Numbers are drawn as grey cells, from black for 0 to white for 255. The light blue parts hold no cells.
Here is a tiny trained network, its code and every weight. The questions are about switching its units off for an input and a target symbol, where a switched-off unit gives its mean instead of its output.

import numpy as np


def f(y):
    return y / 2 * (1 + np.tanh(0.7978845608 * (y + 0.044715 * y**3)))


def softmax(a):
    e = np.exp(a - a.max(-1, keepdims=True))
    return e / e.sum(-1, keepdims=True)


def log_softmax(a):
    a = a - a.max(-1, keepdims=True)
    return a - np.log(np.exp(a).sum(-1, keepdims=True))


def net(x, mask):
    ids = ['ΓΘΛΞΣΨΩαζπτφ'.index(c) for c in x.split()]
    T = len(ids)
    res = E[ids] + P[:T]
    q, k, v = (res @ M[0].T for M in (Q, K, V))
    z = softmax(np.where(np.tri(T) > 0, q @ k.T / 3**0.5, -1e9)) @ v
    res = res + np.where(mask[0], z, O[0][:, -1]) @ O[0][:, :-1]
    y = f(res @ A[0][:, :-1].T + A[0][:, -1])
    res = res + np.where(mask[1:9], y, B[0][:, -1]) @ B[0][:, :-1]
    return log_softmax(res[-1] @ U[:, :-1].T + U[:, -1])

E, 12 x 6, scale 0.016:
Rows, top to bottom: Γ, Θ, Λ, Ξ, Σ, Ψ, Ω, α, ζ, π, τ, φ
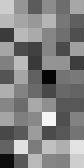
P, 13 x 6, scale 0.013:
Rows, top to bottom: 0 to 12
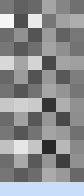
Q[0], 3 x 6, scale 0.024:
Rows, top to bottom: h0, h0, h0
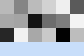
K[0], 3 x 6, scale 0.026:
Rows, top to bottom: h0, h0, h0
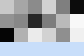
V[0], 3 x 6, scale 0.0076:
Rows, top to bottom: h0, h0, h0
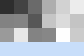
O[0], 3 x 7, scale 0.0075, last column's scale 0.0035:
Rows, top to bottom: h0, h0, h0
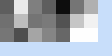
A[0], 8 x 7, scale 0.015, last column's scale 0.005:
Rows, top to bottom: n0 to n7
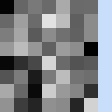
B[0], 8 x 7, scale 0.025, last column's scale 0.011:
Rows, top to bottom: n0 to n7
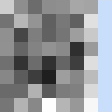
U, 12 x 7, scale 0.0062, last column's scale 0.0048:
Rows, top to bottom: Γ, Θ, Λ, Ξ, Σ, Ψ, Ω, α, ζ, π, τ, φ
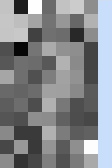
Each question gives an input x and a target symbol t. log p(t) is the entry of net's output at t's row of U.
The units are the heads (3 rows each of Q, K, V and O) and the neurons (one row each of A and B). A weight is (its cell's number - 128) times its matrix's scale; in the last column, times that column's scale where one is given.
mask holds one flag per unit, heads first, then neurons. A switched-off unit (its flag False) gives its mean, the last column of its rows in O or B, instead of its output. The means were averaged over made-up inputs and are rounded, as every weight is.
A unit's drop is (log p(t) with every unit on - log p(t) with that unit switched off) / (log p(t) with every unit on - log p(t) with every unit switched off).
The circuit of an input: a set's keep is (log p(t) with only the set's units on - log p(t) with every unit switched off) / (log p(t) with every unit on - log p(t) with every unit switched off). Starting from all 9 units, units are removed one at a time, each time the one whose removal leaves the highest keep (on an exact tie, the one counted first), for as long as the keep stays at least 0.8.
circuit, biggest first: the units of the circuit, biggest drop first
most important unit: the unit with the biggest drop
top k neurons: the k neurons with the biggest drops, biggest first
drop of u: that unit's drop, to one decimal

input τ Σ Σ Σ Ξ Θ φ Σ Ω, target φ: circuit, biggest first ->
[n2 h0]
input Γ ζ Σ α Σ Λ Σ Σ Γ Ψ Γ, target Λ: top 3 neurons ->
[n3 n6 n2]
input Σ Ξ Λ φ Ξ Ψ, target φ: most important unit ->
n2
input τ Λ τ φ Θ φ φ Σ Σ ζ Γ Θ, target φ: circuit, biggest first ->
[n2 n7]
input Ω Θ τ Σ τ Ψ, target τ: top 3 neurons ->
[n4 n2 n6]
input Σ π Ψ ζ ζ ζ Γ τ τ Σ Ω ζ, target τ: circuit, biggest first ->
[h0 n4]
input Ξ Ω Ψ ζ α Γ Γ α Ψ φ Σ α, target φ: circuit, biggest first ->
[n2 h0]
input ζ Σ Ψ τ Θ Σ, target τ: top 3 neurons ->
[n4 n6 n5]
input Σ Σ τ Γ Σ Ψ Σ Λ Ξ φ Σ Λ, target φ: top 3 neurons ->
[n2 n7 n1]
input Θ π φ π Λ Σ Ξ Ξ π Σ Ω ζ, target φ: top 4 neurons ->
[n2 n7 n1 n6]
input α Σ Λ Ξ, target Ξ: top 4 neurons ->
[n7 n6 n1 n4]
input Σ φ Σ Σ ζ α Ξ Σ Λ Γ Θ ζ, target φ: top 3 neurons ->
[n7 n2 n1]
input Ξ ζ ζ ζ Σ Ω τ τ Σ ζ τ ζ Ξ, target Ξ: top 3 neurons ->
[n7 n6 n4]
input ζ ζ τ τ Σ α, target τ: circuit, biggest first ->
[h0 n4]
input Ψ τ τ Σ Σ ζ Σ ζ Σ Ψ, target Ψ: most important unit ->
n0
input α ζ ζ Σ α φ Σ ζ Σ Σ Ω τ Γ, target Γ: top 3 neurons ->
[n6 n4 n1]
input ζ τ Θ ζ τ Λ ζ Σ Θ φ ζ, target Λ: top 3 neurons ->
[n6 n7 n3]
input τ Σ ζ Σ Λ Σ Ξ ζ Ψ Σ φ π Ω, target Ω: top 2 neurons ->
[n7 n4]
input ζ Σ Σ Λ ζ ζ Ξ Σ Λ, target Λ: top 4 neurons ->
[n1 n0 n6 n4]
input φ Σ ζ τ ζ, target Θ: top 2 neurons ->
[n4 n2]
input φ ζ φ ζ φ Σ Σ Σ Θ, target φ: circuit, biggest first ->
[n7]
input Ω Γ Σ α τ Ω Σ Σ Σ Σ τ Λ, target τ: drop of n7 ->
-0.1
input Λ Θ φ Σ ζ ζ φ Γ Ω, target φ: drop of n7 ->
0.7
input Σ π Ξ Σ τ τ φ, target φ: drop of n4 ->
0.3
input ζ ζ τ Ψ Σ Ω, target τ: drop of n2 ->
0.1
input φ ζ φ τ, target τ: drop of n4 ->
0.2
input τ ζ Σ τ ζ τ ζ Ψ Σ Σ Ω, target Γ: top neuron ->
[n1]
